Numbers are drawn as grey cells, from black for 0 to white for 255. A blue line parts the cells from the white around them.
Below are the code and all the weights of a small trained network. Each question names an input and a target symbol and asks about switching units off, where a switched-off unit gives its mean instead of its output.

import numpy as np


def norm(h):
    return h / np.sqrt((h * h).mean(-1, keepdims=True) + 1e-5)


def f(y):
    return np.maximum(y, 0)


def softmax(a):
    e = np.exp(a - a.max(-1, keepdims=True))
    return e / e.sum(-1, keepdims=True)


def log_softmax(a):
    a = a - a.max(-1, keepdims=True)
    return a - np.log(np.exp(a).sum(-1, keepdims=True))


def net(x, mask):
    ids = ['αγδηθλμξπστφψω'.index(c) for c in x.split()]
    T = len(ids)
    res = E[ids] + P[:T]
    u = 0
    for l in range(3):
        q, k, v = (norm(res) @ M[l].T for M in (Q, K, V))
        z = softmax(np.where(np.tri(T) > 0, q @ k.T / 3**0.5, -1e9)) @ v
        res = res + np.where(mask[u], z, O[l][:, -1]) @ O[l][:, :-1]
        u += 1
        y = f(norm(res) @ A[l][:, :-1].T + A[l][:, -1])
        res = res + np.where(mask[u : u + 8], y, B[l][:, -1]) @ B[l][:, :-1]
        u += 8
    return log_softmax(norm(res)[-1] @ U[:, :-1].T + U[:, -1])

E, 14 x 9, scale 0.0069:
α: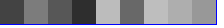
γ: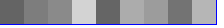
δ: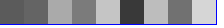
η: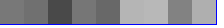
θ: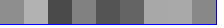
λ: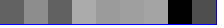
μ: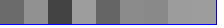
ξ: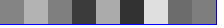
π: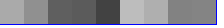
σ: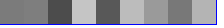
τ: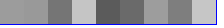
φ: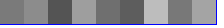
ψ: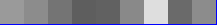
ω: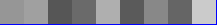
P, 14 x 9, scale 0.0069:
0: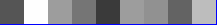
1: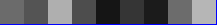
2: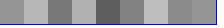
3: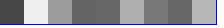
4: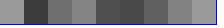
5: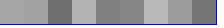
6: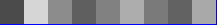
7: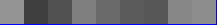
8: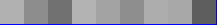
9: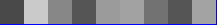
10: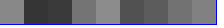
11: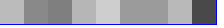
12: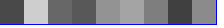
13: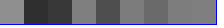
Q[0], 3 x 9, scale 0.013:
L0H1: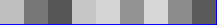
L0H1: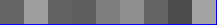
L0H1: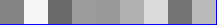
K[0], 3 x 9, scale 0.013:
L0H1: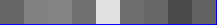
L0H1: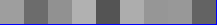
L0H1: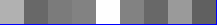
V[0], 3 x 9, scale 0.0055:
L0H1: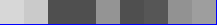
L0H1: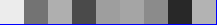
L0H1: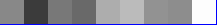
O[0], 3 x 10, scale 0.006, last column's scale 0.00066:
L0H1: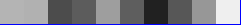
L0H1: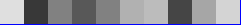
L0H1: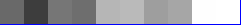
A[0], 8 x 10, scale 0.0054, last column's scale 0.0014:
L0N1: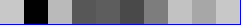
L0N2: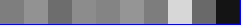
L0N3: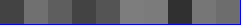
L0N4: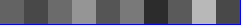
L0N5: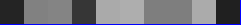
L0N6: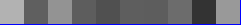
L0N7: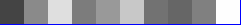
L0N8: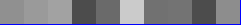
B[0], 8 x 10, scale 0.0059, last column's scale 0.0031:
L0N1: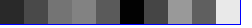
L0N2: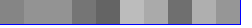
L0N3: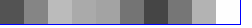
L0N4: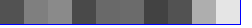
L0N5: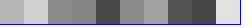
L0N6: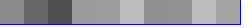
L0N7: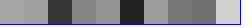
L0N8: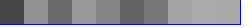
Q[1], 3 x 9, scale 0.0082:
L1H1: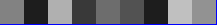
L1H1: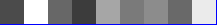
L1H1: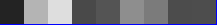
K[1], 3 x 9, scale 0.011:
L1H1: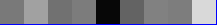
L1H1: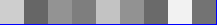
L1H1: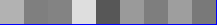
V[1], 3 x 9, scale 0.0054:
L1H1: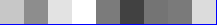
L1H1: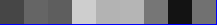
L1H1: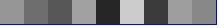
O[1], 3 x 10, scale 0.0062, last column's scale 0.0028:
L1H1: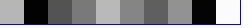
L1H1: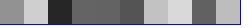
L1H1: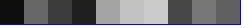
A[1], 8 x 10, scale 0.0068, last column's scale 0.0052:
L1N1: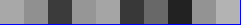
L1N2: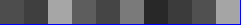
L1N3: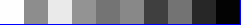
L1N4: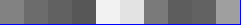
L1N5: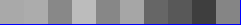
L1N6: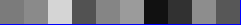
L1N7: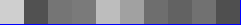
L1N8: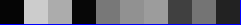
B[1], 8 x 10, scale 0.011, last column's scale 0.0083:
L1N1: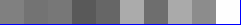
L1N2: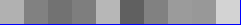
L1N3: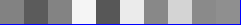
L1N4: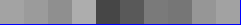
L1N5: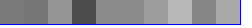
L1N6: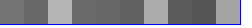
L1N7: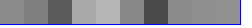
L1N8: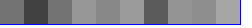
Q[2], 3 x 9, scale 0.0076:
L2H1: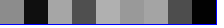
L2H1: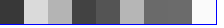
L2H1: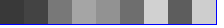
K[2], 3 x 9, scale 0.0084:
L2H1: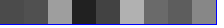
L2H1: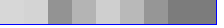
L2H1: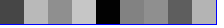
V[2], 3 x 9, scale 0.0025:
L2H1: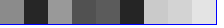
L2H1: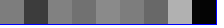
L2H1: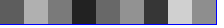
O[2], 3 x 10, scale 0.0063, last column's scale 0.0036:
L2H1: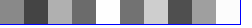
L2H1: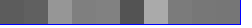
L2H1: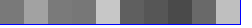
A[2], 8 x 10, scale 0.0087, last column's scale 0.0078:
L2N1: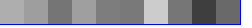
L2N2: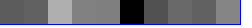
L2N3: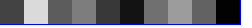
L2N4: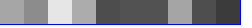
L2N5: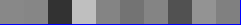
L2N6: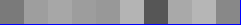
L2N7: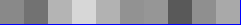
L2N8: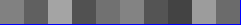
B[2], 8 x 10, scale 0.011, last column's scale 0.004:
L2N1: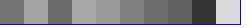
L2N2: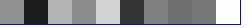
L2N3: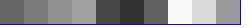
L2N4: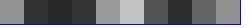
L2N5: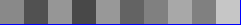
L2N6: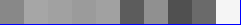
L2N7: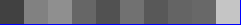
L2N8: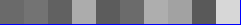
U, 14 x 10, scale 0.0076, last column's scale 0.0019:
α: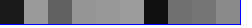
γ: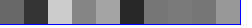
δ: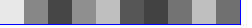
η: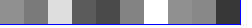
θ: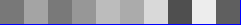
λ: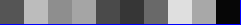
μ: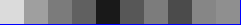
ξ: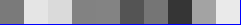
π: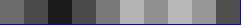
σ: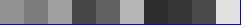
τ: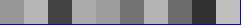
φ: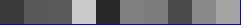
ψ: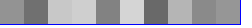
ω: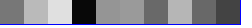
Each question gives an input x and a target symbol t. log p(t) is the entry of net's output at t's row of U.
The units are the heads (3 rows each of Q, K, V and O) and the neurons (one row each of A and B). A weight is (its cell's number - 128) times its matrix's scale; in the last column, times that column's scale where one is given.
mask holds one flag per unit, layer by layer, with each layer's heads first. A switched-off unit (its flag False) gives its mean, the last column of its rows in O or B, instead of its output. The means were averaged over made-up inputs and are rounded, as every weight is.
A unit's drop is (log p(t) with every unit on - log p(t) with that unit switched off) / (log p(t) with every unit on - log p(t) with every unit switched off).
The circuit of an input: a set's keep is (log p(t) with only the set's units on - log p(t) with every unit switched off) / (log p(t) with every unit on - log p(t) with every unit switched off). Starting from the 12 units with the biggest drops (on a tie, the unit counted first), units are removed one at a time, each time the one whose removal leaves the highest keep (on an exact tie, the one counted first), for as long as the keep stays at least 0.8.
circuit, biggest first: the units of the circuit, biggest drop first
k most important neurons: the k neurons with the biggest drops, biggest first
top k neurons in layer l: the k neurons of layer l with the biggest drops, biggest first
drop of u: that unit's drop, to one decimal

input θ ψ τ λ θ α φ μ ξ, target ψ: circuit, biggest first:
(L1H1 L1N3)
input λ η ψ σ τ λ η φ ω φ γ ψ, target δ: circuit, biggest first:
(L0H1 L1N7)
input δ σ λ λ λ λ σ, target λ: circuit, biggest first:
(L1H1 L2N3)
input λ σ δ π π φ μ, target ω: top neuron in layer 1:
(L1N5)
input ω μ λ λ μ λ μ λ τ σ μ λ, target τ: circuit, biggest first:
(L1H1 L2N1)
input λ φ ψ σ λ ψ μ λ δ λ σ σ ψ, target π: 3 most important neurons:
(L1N8 L0N3 L2N2)
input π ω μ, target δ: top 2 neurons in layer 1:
(L1N7 L1N4)
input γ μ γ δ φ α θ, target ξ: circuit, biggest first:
(L1H1 L2N6)
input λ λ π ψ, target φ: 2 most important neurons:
(L1N8 L2N8)
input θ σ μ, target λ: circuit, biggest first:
(L0H1 L2N3)
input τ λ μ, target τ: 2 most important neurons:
(L2N1 L1N1)
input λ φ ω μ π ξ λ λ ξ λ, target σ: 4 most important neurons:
(L2N4 L1N3 L1N6 L0N3)
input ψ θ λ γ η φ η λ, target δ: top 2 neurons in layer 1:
(L1N1 L1N4)
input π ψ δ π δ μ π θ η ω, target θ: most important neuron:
(L2N6)
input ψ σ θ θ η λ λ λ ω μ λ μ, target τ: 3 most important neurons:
(L0N3 L2N1 L1N1)
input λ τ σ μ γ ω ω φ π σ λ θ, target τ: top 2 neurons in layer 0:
(L0N3 L0N1)
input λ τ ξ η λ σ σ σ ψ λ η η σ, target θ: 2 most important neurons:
(L0N7 L2N6)
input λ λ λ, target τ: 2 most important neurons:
(L2N1 L0N1)
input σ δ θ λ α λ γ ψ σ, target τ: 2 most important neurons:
(L2N1 L1N1)
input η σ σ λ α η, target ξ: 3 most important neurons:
(L2N6 L2N7 L1N1)
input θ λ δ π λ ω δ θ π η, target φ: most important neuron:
(L1N8)
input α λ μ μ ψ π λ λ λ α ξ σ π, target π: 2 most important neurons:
(L1N8 L0N3)
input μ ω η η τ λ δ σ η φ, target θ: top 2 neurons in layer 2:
(L2N6 L2N2)
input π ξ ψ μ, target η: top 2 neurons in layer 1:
(L1N6 L1N5)
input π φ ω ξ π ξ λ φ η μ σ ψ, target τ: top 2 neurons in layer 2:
(L2N1 L2N2)
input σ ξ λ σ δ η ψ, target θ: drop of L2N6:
0.1
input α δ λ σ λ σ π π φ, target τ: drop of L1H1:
0.2
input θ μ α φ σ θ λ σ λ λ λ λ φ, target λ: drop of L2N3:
0.3
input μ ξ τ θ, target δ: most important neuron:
(L1N4)
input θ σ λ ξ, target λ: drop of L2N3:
0.7
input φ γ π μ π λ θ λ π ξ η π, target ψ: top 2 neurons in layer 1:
(L1N3 L1N2)
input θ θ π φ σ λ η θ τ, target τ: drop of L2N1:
0.2
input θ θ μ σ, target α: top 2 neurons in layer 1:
(L1N8 L1N2)
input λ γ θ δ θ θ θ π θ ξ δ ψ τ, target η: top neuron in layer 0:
(L0N3)
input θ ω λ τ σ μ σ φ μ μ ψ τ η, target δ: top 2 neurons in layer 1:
(L1N4 L1N7)
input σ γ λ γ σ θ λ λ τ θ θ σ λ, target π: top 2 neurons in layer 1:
(L1N8 L1N1)
